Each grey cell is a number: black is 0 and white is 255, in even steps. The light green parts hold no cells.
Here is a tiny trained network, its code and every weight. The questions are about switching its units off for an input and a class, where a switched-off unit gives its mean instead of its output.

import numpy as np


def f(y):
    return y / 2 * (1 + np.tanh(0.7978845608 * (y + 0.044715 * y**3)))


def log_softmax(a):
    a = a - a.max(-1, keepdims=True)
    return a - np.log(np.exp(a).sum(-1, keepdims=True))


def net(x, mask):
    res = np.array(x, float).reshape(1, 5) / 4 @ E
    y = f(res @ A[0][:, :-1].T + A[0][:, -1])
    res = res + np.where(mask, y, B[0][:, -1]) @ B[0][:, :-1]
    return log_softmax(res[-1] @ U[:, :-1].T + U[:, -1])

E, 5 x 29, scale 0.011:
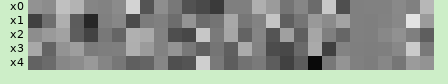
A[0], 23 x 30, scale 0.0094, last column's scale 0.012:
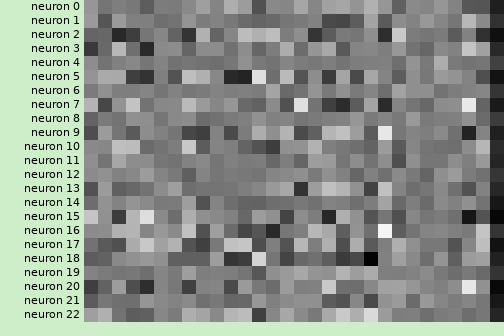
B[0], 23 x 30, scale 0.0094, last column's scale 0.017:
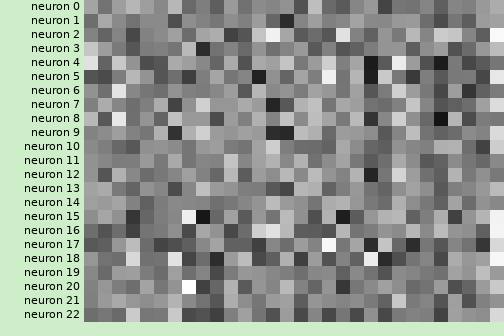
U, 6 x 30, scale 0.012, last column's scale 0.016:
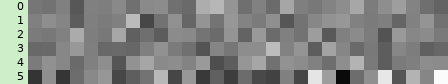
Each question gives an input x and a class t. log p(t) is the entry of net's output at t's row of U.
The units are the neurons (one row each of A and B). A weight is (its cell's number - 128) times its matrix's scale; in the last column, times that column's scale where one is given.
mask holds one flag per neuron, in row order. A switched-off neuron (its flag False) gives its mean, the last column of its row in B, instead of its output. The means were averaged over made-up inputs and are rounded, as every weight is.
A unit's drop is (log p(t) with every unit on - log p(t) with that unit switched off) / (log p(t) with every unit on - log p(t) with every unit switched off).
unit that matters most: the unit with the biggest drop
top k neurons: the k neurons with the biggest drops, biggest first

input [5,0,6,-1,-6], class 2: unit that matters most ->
neuron 22
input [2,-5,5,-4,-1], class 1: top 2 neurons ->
neuron 15; neuron 17
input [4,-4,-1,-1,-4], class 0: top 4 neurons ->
neuron 18; neuron 16; neuron 20; neuron 3
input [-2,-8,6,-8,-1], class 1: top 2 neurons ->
neuron 15; neuron 7
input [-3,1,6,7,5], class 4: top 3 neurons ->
neuron 7; neuron 17; neuron 1
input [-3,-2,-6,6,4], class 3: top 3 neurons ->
neuron 17; neuron 9; neuron 13
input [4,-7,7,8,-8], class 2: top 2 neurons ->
neuron 22; neuron 0
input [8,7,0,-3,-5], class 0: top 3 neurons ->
neuron 16; neuron 10; neuron 15
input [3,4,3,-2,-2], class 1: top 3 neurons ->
neuron 2; neuron 20; neuron 3
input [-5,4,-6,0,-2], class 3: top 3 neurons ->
neuron 17; neuron 16; neuron 10
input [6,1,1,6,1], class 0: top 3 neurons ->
neuron 16; neuron 10; neuron 9
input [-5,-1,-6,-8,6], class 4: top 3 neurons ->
neuron 9; neuron 13; neuron 5
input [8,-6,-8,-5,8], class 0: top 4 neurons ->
neuron 16; neuron 10; neuron 5; neuron 22
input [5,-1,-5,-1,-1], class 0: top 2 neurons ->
neuron 16; neuron 5
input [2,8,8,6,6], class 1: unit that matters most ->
neuron 20
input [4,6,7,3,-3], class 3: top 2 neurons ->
neuron 5; neuron 15
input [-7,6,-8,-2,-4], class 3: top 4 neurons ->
neuron 17; neuron 16; neuron 10; neuron 15
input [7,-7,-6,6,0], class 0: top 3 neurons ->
neuron 16; neuron 10; neuron 20
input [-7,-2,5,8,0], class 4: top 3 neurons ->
neuron 7; neuron 16; neuron 1
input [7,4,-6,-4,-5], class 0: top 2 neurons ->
neuron 16; neuron 5
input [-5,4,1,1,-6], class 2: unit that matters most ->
neuron 22
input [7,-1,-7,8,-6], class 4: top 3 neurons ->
neuron 7; neuron 2; neuron 5
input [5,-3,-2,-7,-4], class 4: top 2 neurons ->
neuron 9; neuron 2
